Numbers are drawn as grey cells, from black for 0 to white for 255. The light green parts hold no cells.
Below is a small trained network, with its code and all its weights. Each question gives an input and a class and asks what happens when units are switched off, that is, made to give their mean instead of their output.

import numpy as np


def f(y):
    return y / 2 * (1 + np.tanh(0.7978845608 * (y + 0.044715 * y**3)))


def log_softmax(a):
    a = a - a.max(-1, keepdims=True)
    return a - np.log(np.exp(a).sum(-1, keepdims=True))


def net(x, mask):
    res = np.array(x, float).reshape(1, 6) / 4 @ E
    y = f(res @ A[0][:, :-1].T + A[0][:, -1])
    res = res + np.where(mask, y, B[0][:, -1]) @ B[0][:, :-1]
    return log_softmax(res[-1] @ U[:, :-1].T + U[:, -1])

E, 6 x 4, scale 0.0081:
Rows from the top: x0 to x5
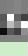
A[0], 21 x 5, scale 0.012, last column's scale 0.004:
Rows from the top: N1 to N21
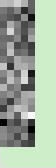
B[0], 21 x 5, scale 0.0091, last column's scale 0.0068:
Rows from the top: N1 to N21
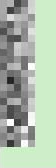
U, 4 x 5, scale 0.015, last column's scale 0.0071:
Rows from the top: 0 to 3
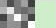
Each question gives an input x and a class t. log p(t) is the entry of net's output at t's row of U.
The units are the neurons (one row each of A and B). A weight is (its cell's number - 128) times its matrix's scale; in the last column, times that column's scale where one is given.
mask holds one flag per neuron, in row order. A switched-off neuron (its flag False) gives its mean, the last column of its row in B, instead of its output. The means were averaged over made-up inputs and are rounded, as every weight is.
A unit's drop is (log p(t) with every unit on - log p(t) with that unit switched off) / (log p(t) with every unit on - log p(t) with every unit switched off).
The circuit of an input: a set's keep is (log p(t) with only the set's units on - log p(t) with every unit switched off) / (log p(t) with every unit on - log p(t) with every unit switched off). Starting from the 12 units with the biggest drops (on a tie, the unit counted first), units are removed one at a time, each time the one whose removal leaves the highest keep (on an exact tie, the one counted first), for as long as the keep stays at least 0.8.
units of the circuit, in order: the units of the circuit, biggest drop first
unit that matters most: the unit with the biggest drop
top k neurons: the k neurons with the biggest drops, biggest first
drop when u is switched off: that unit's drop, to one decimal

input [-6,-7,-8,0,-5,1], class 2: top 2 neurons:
N10, N18
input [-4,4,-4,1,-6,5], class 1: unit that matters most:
N1
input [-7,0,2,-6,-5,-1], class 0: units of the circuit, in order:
N18, N2
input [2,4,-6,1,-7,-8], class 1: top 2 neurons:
N1, N5
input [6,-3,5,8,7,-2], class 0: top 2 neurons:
N12, N16
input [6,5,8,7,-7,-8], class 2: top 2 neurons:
N5, N8
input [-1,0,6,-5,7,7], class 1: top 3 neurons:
N18, N12, N17
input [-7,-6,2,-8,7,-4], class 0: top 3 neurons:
N21, N2, N6
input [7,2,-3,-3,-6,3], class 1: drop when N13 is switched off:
0.1
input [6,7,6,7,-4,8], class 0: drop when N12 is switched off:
0.3
